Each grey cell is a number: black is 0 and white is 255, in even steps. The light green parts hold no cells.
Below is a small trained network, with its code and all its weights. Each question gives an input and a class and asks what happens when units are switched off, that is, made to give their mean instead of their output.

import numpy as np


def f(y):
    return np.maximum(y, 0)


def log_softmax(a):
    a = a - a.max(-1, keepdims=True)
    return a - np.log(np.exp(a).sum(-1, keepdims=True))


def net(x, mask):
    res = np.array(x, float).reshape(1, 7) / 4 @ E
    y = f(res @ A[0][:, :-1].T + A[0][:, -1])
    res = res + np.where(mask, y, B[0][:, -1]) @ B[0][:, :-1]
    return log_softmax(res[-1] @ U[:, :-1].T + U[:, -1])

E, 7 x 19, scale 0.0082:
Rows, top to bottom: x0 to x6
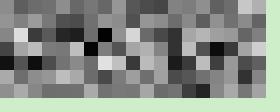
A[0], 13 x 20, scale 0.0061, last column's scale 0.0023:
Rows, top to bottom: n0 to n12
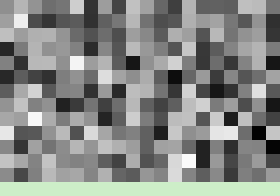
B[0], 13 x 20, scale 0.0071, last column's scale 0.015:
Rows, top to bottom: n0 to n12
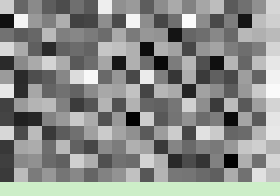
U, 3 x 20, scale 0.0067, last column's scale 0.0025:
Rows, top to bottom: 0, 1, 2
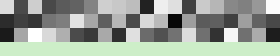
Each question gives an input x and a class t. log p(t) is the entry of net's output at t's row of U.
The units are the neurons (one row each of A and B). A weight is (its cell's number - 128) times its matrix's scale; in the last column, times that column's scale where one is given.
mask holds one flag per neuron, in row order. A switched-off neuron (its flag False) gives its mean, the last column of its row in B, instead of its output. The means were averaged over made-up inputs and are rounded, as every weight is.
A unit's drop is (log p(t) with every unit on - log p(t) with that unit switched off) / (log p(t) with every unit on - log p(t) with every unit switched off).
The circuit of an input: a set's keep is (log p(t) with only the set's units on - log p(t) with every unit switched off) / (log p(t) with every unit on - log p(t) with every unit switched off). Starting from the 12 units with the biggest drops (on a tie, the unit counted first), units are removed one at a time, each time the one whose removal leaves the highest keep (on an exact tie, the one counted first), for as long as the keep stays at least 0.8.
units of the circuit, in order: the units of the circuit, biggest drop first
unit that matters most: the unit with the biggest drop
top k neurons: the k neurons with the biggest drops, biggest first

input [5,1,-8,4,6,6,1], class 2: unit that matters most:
n4
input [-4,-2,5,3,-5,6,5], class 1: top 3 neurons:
n8, n11, n4
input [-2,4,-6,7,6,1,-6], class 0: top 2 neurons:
n6, n3
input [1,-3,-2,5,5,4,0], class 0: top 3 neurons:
n8, n6, n11
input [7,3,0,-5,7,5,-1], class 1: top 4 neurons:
n5, n6, n3, n0
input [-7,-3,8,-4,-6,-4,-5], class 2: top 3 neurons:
n7, n1, n5
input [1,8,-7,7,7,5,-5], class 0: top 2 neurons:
n6, n3
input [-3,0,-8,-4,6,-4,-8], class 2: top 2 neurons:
n4, n8
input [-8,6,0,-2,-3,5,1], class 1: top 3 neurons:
n6, n3, n0
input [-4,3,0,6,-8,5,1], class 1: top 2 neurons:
n8, n11
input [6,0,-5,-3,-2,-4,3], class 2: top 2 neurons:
n4, n6
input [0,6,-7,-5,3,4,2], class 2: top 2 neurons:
n4, n6
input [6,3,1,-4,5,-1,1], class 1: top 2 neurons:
n6, n3
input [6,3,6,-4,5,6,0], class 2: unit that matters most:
n8
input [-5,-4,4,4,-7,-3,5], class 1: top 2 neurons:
n8, n11
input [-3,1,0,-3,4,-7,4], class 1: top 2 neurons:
n6, n3
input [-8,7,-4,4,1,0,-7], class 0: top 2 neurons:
n1, n6
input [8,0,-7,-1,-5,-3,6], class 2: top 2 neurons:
n4, n5
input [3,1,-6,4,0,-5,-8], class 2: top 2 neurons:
n4, n9
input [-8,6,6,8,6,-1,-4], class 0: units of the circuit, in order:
n6
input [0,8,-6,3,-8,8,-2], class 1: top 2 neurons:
n8, n11
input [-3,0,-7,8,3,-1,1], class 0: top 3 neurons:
n6, n3, n0
